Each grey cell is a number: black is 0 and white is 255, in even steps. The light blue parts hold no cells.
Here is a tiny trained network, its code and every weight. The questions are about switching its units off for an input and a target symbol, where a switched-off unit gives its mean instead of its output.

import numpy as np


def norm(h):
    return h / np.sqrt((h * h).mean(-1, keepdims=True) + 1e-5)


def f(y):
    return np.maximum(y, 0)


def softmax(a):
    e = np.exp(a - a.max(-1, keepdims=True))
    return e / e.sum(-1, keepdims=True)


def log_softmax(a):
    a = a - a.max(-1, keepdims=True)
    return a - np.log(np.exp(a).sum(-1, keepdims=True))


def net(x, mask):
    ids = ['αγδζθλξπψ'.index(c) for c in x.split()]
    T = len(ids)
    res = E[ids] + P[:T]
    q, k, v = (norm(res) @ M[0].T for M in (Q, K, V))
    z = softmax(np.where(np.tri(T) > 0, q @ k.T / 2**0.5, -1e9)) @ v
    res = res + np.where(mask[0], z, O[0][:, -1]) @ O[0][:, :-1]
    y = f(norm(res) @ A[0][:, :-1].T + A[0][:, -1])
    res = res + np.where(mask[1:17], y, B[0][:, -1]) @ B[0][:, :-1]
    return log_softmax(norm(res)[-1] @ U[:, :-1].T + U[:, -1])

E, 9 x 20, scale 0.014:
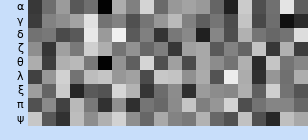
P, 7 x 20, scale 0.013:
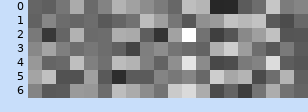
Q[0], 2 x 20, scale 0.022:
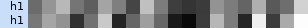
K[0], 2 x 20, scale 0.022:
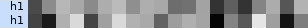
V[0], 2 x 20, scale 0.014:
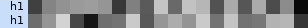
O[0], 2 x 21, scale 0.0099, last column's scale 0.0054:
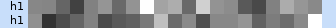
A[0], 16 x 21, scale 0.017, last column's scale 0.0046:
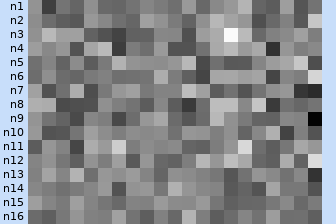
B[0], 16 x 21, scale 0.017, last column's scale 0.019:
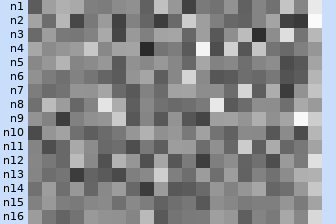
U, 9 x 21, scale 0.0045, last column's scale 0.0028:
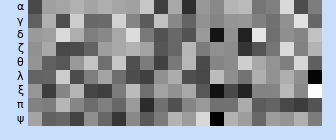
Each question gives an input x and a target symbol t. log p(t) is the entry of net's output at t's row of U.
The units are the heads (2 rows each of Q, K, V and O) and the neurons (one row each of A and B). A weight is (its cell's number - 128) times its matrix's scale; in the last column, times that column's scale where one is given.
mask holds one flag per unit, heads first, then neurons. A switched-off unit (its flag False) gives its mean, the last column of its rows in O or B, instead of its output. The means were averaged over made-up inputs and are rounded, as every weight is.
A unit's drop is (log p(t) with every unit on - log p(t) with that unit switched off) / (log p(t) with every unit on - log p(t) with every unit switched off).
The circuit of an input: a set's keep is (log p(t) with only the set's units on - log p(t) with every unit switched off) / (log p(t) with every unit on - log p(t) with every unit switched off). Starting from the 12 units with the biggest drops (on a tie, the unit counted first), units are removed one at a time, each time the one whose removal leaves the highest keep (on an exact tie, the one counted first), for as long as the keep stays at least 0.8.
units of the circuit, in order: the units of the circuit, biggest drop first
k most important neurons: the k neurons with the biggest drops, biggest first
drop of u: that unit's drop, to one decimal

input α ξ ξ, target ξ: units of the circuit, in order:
(h1, n1, n6, n14)
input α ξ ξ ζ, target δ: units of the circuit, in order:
(n4)
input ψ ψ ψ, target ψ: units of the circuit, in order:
(h1, n13, n7)
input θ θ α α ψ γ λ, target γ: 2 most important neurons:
(n2, n14)
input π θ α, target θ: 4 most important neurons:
(n2, n16, n7, n3)
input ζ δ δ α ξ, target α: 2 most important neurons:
(n2, n16)
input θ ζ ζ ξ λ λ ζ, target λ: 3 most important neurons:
(n9, n2, n1)
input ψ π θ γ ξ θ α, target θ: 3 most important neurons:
(n2, n16, n7)
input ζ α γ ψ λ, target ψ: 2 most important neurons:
(n13, n1)
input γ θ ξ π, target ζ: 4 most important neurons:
(n2, n9, n3, n12)
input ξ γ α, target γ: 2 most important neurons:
(n2, n14)
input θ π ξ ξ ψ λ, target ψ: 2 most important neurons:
(n2, n3)
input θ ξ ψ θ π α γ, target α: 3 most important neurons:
(n16, n12, n2)
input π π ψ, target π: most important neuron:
(n9)
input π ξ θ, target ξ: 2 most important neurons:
(n1, n9)
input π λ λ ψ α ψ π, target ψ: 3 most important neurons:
(n13, n7, n9)
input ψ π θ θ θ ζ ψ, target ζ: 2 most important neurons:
(n2, n1)
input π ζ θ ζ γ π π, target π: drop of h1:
0.6
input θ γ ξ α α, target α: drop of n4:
0.0
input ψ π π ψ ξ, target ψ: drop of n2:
0.1
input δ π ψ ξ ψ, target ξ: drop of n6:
0.2
